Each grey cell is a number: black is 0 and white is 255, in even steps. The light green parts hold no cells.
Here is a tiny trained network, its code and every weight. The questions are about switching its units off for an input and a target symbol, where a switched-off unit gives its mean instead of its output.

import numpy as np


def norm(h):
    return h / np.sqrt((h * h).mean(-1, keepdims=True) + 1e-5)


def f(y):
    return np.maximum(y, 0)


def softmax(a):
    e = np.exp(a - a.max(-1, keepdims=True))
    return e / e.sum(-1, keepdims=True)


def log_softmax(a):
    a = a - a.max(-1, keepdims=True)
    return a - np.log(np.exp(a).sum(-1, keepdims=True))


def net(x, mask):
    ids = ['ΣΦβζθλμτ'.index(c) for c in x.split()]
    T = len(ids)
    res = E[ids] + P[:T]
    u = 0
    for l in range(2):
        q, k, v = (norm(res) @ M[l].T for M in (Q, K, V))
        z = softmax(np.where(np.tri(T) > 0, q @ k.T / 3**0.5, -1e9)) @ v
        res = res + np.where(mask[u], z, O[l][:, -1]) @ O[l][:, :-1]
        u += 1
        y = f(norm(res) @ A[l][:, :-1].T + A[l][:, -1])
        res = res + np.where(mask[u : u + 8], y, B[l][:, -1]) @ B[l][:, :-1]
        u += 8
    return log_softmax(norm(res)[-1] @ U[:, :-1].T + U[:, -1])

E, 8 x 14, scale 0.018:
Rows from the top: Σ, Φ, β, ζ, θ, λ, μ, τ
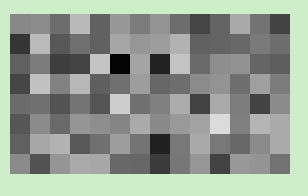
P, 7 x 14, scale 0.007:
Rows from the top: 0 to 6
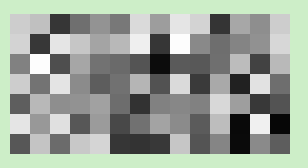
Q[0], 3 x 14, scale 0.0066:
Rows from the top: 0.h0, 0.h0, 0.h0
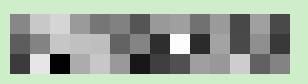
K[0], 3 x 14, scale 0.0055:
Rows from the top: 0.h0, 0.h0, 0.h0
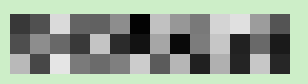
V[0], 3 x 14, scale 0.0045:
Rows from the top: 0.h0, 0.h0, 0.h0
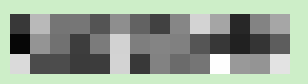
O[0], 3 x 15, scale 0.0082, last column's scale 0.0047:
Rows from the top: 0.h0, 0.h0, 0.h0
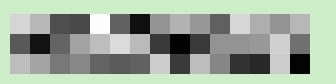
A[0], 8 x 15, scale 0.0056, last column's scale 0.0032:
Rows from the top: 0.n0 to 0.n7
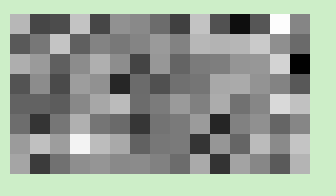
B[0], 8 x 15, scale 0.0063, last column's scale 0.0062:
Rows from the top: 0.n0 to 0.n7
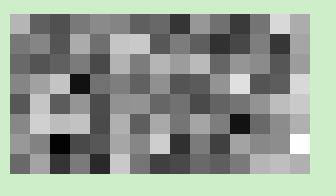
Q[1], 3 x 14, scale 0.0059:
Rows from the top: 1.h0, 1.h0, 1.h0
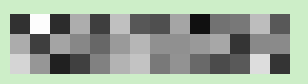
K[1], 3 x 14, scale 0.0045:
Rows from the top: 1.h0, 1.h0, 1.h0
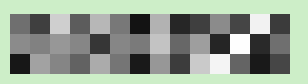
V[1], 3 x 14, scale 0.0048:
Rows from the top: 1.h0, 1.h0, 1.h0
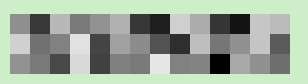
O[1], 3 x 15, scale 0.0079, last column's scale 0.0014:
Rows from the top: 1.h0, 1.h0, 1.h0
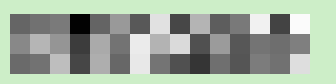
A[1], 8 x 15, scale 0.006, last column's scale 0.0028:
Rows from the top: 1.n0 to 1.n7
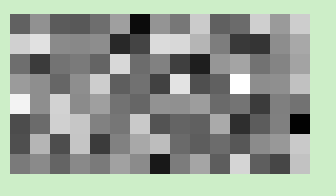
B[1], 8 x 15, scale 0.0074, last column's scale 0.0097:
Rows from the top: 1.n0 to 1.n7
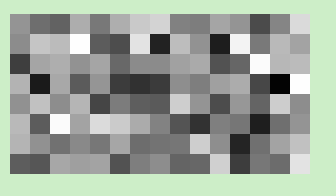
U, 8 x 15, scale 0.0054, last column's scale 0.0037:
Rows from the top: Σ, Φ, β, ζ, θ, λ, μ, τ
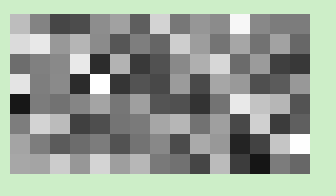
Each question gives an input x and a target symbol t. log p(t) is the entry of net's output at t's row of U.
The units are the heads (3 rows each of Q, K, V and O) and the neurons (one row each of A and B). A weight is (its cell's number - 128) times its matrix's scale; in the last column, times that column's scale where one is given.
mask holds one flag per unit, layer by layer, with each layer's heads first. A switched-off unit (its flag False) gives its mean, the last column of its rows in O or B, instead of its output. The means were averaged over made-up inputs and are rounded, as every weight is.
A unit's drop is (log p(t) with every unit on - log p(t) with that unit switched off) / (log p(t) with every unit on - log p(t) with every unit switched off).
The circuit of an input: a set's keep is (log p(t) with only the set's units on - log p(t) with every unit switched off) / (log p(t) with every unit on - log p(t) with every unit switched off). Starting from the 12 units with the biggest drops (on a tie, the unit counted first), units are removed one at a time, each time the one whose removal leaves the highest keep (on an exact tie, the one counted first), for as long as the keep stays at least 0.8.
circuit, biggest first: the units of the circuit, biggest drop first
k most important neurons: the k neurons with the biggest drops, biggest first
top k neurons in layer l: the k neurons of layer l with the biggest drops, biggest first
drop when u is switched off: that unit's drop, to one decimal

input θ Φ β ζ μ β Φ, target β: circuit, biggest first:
(1.h0)
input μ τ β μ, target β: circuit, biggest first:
(1.h0, 0.n3, 1.n0)
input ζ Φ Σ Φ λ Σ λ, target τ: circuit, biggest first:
(1.h0, 1.n5)
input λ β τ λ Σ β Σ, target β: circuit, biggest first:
(1.h0, 0.h0, 1.n6)
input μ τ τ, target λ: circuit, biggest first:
(1.h0, 0.n5)
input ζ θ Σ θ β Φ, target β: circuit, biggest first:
(1.h0, 0.n3)
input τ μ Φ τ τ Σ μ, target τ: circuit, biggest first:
(0.h0, 1.n5)
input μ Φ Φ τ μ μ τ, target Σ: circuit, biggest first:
(1.h0, 1.n0)
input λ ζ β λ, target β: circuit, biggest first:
(1.h0, 0.n1)
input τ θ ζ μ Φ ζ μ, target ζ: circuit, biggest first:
(0.h0, 1.n3)
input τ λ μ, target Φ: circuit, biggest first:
(0.h0, 1.n1)
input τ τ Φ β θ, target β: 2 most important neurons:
(0.n3, 1.n2)
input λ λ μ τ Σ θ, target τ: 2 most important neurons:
(1.n5, 0.n7)
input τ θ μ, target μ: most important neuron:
(0.n0)
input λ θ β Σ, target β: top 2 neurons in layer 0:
(0.n6, 0.n3)
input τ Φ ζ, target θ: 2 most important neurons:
(0.n6, 1.n2)
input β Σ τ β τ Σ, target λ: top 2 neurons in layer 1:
(1.n3, 1.n0)
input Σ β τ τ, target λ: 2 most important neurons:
(0.n5, 1.n3)
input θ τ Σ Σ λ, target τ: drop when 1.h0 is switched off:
0.2
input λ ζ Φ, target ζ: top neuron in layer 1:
(1.n3)
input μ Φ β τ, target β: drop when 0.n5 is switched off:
0.2
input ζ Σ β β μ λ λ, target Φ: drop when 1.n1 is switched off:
0.4
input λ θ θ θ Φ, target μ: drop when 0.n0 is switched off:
0.0
